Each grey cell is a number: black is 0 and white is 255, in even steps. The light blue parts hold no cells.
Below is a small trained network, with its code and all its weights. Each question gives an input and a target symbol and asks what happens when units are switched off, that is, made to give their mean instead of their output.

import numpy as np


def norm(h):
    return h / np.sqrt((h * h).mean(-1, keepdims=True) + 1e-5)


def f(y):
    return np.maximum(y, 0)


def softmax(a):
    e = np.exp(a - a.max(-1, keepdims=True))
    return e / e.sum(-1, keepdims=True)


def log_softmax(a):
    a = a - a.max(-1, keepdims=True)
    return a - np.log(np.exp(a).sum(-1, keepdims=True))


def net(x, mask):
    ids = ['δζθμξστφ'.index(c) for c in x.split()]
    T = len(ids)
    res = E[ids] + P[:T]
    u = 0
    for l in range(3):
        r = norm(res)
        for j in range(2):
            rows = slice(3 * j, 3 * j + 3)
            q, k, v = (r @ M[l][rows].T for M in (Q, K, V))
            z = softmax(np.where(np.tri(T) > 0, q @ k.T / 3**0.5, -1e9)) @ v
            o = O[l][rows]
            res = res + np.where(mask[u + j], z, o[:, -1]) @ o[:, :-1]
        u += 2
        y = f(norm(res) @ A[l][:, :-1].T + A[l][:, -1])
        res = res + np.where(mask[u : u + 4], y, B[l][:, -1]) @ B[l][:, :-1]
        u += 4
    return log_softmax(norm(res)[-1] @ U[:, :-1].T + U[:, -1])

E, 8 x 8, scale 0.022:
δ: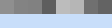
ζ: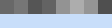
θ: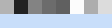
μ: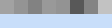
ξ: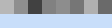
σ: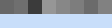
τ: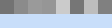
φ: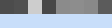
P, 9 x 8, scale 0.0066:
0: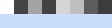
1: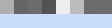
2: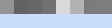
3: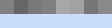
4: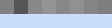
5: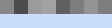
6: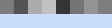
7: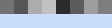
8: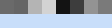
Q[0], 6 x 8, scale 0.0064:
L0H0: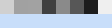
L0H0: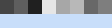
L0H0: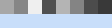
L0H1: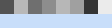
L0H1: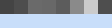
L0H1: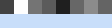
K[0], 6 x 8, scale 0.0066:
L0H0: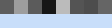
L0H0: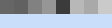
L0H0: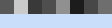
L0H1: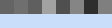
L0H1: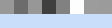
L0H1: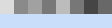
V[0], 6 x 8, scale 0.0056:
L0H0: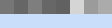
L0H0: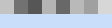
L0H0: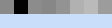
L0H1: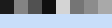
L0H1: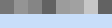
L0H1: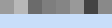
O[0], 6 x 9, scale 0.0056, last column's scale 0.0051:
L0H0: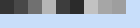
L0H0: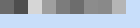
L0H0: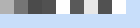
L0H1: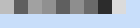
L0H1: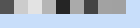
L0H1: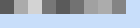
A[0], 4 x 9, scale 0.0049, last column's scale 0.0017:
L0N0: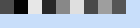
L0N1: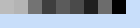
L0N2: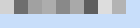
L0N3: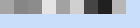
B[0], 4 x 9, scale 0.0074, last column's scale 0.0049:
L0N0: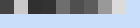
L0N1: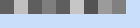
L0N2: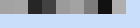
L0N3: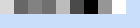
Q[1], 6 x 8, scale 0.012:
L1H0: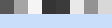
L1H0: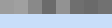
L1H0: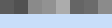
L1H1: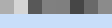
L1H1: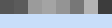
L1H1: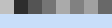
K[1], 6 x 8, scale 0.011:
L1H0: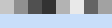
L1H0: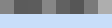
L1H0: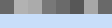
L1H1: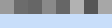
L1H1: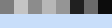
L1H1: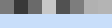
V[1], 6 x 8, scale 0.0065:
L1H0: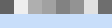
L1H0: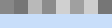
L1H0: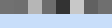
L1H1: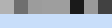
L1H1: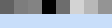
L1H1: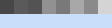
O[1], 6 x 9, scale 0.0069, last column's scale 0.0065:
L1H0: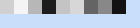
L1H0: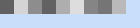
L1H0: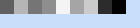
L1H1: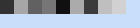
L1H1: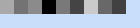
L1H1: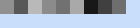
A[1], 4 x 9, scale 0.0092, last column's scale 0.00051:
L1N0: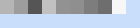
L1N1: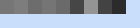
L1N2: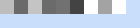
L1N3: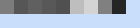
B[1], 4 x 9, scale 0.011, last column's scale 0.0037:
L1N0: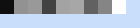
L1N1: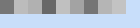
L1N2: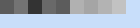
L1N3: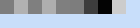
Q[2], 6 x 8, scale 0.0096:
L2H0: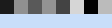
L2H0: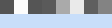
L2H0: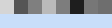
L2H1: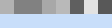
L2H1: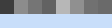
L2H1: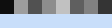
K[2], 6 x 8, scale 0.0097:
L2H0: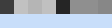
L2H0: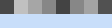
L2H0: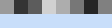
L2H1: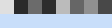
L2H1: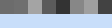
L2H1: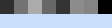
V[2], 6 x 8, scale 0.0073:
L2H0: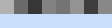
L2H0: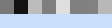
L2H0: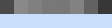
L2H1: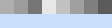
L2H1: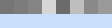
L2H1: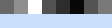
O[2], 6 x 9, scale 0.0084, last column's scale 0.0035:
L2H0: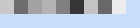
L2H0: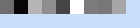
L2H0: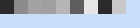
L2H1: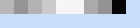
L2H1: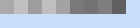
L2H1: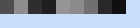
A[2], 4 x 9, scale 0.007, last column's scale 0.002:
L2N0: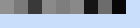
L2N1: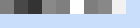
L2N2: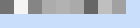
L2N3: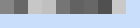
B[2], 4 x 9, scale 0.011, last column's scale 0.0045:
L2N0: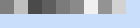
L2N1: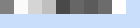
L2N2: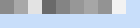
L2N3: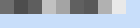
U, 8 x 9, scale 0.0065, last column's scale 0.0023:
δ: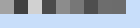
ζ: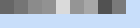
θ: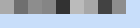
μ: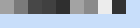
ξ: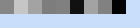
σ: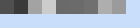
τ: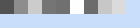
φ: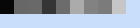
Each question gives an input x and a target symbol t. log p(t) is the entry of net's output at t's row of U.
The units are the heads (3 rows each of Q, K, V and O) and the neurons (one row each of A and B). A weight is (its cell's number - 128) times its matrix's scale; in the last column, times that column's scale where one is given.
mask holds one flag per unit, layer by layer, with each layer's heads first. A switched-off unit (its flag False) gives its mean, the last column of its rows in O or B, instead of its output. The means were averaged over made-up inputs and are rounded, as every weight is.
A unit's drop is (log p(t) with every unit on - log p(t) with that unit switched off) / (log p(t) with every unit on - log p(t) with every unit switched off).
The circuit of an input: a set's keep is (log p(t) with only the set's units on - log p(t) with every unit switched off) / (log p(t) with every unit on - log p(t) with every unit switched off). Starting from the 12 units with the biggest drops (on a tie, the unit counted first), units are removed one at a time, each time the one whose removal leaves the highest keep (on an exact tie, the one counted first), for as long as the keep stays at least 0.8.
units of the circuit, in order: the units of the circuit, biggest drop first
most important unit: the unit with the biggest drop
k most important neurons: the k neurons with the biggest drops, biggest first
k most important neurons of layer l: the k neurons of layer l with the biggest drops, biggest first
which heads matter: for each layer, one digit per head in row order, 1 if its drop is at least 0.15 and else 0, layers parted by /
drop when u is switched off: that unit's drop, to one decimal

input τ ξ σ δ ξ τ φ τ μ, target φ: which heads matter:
11 / 10 / 01
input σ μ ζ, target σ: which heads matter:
00 / 10 / 10
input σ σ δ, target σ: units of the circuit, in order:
[L1H0]
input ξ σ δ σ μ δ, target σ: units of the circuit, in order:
[L0N2 L1H0]
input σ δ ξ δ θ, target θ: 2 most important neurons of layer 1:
[L1N3 L1N2]
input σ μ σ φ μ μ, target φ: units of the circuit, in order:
[L0N2 L2H1 L1H0]
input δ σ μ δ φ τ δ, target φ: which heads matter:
10 / 10 / 01
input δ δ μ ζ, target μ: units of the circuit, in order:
[L0N3 L2H0 L1H0]
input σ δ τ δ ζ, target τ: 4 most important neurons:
[L0N3 L0N0 L0N2 L2N2]
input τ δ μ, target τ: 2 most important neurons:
[L0N0 L0N2]
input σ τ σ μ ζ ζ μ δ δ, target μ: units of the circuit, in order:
[L2N0 L2N1 L1H0]
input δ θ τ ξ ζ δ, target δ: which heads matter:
00 / 01 / 00
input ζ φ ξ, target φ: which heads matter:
00 / 00 / 01
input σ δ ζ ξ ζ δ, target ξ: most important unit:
L0N0
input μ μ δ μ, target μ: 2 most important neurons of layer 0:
[L0N2 L0N3]
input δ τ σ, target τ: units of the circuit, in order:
[L1H0 L2H1]
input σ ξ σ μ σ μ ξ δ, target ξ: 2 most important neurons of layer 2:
[L2N0 L2N2]
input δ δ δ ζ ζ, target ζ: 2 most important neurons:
[L1N3 L1N1]
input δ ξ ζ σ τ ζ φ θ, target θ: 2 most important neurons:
[L1N3 L1N0]
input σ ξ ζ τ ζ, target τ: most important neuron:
[L0N3]
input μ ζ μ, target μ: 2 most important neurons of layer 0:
[L0N3 L0N2]
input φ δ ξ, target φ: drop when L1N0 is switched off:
0.2
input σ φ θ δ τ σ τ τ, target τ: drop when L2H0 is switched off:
0.1
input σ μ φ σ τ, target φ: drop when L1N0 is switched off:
0.0
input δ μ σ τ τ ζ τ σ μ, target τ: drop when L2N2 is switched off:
0.1
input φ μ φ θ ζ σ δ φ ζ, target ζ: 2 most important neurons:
[L1N3 L0N0]
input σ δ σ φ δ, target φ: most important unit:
L2H1
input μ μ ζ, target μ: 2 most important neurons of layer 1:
[L1N0 L1N3]
